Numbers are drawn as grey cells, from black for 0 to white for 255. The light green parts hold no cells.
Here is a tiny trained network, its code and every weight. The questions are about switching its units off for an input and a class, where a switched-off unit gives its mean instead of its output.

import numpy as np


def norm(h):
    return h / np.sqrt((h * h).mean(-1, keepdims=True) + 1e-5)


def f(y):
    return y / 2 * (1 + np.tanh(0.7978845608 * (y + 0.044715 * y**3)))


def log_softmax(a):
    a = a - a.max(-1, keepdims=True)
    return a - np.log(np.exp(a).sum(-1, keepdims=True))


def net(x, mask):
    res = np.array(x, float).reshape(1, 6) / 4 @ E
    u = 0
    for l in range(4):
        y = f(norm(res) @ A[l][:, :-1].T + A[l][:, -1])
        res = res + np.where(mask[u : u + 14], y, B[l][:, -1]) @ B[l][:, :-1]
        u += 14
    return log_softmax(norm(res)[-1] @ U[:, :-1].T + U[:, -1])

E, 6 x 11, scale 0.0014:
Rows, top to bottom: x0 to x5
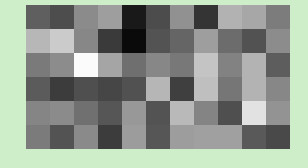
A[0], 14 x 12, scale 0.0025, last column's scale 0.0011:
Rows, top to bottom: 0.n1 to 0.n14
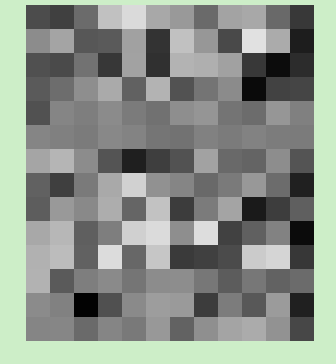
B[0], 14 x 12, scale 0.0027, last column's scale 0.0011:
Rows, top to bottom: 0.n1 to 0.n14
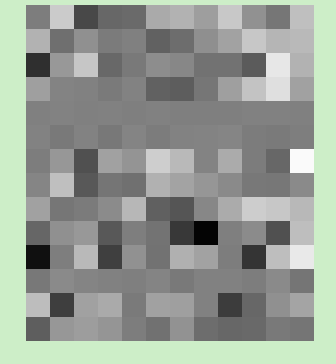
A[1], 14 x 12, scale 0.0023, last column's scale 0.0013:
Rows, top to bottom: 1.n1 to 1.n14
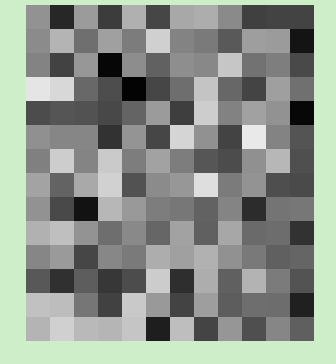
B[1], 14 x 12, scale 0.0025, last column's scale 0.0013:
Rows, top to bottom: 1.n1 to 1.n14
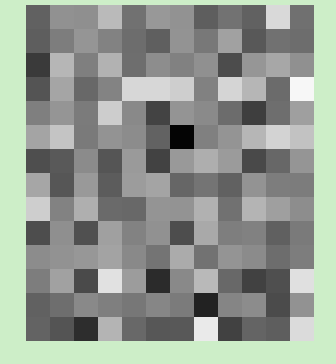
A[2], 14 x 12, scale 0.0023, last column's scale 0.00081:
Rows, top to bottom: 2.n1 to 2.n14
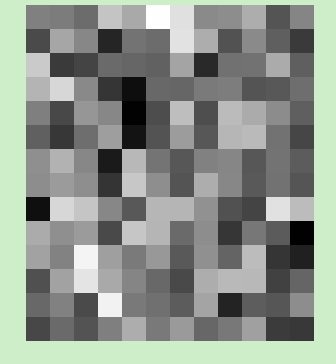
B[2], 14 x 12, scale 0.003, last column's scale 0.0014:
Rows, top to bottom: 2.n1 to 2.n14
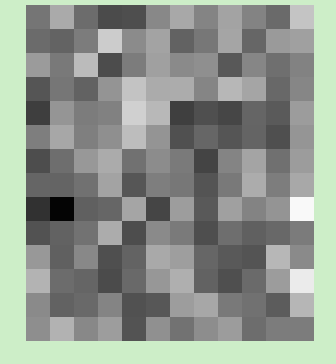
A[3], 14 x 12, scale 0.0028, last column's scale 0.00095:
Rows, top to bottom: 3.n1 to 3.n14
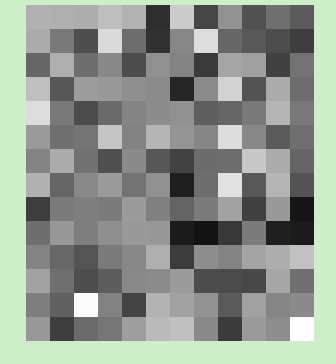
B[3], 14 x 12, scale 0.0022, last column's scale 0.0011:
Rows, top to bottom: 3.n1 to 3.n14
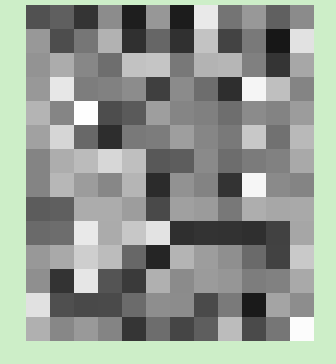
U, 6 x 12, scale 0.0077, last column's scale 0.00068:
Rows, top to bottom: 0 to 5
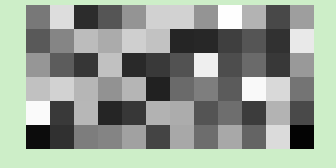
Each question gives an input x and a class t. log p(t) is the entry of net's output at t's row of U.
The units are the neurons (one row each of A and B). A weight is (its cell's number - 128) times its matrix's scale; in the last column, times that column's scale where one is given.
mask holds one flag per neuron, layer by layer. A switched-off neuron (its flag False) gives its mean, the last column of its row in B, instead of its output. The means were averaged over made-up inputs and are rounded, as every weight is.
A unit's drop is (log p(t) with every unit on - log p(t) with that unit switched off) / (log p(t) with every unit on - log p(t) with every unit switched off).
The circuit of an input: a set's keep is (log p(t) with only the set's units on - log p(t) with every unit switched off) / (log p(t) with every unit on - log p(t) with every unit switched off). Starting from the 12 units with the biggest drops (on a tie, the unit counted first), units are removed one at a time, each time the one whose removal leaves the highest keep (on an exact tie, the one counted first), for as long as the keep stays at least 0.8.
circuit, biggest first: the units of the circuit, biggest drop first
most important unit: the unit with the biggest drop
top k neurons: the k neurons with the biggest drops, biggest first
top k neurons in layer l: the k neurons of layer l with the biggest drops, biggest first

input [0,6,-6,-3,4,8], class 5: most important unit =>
0.n3
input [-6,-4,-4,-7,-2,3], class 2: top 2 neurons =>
[1.n14; 2.n5]
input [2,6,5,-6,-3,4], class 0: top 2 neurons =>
[1.n4; 1.n12]
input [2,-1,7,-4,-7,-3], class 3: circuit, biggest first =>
[0.n9; 3.n4]
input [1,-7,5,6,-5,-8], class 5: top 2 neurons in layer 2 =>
[2.n9; 2.n4]
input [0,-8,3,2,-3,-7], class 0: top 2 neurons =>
[0.n1; 0.n3]
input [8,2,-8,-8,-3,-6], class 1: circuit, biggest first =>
[2.n5; 2.n6; 3.n10]
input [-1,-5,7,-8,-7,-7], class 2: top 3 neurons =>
[1.n14; 0.n3; 3.n1]
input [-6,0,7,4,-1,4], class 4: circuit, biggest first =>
[2.n11; 3.n13; 1.n14]
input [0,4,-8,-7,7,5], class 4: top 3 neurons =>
[0.n13; 1.n12; 2.n3]
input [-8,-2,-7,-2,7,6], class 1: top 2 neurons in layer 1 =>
[1.n13; 1.n6]
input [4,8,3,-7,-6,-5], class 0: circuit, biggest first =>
[1.n4; 2.n4]
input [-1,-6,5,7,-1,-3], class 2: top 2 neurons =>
[1.n12; 1.n4]
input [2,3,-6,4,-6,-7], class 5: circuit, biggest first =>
[0.n11]
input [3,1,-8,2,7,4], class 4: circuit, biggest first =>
[0.n13; 2.n3]
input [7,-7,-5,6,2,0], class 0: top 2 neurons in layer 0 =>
[0.n1; 0.n8]
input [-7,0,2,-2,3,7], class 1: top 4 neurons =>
[0.n10; 0.n11; 3.n10; 1.n13]
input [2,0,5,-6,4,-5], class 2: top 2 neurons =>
[1.n14; 0.n3]
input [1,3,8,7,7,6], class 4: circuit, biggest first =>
[1.n14; 3.n13]
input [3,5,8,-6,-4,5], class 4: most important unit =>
1.n12
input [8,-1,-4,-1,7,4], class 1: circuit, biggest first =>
[2.n5; 2.n6]
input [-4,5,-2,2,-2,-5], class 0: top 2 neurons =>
[0.n3; 0.n7]
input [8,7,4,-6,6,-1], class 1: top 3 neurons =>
[2.n5; 2.n6; 0.n1]
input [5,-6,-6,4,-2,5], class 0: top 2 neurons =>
[0.n1; 0.n8]
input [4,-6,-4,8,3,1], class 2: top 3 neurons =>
[1.n12; 1.n4; 0.n7]
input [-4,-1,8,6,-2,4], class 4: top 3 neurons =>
[1.n14; 2.n11; 2.n12]
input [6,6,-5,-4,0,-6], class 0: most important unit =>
1.n4
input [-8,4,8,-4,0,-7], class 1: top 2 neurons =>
[0.n10; 3.n10]
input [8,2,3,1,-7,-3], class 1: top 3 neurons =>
[2.n5; 2.n6; 3.n10]
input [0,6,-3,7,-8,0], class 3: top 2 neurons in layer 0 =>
[0.n9; 0.n4]
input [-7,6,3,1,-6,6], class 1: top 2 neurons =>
[0.n10; 0.n1]
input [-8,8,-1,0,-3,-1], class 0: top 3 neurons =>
[1.n4; 0.n7; 2.n5]
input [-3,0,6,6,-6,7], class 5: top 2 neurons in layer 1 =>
[1.n14; 1.n6]
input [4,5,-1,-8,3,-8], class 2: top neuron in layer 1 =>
[1.n14]
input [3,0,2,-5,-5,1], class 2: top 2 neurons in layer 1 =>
[1.n14; 1.n6]
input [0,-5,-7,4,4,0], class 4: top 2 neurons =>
[0.n13; 1.n4]
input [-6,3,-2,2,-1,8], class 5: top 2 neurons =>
[0.n3; 2.n9]
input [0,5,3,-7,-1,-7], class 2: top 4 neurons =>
[1.n14; 0.n3; 3.n2; 0.n1]
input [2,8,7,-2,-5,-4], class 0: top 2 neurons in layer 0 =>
[0.n7; 0.n13]
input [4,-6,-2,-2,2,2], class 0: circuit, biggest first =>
[0.n1]
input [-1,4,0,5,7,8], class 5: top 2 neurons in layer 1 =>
[1.n3; 1.n1]
